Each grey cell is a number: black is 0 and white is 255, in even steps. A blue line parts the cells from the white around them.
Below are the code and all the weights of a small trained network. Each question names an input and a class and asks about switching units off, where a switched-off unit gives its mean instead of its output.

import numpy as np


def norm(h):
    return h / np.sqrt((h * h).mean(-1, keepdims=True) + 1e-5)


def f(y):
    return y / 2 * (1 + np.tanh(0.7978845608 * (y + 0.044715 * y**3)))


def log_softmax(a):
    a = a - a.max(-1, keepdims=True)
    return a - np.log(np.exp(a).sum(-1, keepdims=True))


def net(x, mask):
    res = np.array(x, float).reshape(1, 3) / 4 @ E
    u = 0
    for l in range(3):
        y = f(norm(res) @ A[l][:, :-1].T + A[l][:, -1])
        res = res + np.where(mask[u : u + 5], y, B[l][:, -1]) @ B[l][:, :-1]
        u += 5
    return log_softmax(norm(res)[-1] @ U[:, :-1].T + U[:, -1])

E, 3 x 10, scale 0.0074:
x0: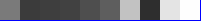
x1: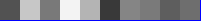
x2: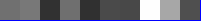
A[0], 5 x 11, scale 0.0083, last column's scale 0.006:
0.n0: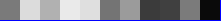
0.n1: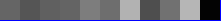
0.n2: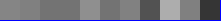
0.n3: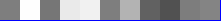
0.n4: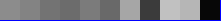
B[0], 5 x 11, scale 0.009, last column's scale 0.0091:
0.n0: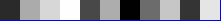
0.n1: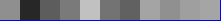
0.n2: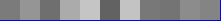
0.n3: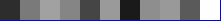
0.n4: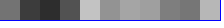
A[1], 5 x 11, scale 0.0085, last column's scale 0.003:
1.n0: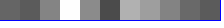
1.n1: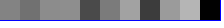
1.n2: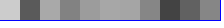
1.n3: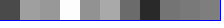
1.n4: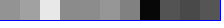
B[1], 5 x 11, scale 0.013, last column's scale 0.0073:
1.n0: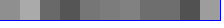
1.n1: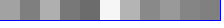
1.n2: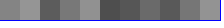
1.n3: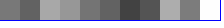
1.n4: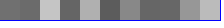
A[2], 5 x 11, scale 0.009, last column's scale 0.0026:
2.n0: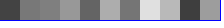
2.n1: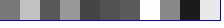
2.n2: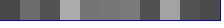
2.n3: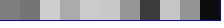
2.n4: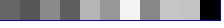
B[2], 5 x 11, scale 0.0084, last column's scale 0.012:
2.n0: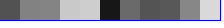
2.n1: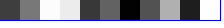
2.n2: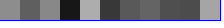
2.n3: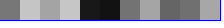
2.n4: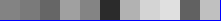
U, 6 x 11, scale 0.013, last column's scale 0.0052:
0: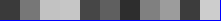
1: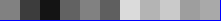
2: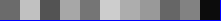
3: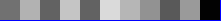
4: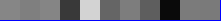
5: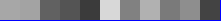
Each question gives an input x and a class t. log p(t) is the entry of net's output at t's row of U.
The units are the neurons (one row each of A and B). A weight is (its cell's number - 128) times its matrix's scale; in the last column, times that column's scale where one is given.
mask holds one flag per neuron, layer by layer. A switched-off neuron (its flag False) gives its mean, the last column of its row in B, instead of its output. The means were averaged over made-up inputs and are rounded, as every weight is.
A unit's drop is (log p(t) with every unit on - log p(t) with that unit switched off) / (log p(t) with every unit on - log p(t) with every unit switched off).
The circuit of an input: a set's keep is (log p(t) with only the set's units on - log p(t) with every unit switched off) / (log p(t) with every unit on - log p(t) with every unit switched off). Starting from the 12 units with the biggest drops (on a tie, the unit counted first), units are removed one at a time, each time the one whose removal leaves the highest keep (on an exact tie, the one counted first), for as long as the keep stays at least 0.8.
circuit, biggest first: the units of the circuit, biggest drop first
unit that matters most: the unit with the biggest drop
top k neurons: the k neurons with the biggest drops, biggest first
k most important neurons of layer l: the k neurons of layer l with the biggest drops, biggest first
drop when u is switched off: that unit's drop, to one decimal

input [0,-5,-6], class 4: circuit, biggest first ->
(0.n0, 2.n1)
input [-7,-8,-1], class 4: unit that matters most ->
0.n3
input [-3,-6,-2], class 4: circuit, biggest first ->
(0.n0, 2.n1, 0.n3)
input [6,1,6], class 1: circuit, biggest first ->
(0.n0, 0.n3, 2.n1)
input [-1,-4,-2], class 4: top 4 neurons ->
(0.n0, 0.n3, 2.n1, 1.n2)
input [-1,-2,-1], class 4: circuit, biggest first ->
(0.n0, 0.n3, 2.n1)
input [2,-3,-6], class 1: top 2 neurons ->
(0.n0, 2.n1)
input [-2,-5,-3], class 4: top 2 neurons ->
(0.n0, 0.n3)
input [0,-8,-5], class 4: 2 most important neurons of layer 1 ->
(1.n2, 1.n3)
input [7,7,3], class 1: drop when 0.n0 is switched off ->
0.7
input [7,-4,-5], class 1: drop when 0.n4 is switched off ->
0.0
